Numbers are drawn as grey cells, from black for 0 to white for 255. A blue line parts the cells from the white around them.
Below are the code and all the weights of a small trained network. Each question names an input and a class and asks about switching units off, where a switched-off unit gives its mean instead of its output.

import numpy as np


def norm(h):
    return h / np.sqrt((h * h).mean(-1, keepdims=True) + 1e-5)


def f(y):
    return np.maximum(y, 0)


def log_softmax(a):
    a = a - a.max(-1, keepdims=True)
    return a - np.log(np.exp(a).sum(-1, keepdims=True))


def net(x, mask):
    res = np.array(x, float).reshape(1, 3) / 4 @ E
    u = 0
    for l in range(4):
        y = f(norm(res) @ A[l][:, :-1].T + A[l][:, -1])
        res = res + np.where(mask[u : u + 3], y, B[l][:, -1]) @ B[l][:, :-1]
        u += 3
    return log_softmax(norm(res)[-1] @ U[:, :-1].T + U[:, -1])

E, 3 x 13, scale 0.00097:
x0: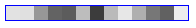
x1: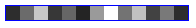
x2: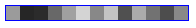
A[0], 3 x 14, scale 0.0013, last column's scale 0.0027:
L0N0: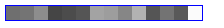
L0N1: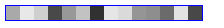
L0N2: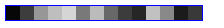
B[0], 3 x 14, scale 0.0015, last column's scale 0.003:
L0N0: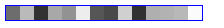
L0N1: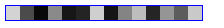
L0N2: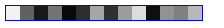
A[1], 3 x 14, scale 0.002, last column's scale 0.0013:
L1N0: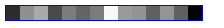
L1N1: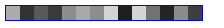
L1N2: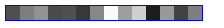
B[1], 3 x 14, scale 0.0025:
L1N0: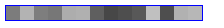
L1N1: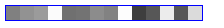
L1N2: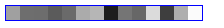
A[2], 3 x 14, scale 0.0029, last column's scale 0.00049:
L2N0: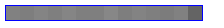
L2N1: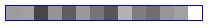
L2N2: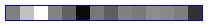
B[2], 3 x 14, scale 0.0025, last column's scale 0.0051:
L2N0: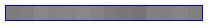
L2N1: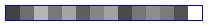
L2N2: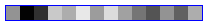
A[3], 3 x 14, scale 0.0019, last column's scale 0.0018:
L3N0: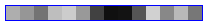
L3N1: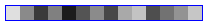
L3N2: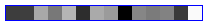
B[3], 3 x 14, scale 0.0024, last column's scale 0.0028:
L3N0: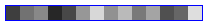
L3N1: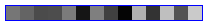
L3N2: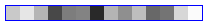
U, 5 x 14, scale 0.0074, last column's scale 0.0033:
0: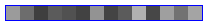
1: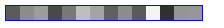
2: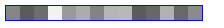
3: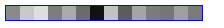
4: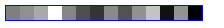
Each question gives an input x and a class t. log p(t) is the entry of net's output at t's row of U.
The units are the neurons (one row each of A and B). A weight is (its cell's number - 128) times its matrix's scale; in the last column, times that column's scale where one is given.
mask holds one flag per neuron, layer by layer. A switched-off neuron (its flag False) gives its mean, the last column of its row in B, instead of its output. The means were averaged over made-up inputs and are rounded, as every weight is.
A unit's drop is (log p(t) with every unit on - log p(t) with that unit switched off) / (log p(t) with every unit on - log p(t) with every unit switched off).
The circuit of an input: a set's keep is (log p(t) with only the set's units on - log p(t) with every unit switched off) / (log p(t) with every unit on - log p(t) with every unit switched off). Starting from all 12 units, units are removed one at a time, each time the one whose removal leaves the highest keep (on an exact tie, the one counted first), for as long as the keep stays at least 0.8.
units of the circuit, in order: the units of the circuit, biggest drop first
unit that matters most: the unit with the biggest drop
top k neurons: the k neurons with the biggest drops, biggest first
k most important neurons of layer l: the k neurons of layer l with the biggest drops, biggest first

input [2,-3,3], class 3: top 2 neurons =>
[L2N1; L1N2]
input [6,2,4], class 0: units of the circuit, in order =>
[L0N1]
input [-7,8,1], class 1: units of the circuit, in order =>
[L1N2; L3N1]
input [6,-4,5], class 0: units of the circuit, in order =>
[L0N1; L3N1]
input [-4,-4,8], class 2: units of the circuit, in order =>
[L1N1; L1N2]
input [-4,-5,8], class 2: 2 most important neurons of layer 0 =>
[L0N0; L0N1]
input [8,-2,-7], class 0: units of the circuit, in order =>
[L0N1; L3N1]
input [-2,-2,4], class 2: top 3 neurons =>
[L1N1; L0N0; L0N1]
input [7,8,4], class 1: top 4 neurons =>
[L0N2; L1N2; L1N0; L2N1]
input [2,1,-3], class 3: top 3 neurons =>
[L2N1; L1N1; L3N2]
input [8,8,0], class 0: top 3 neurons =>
[L0N1; L3N1; L3N0]
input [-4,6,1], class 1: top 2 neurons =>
[L1N2; L0N1]
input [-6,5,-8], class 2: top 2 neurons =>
[L2N2; L0N1]
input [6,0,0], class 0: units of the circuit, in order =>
[L0N1]
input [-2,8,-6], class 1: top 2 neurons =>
[L1N2; L1N0]
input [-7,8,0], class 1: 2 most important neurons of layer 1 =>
[L1N2; L1N0]
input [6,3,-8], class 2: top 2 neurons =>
[L2N2; L0N2]
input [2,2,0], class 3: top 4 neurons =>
[L2N1; L0N0; L0N2; L3N2]
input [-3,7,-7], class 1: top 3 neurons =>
[L1N2; L1N0; L1N1]
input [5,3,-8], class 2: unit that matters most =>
L2N2
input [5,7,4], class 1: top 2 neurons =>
[L1N2; L0N2]
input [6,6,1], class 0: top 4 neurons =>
[L0N1; L3N1; L3N0; L3N2]
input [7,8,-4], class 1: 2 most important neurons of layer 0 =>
[L0N2; L0N0]
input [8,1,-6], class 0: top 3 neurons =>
[L0N1; L3N1; L1N1]
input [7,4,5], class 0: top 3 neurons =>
[L0N1; L3N1; L2N2]
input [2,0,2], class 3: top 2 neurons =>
[L2N1; L0N2]
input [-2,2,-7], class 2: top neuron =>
[L2N2]
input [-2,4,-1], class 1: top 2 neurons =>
[L0N1; L1N2]
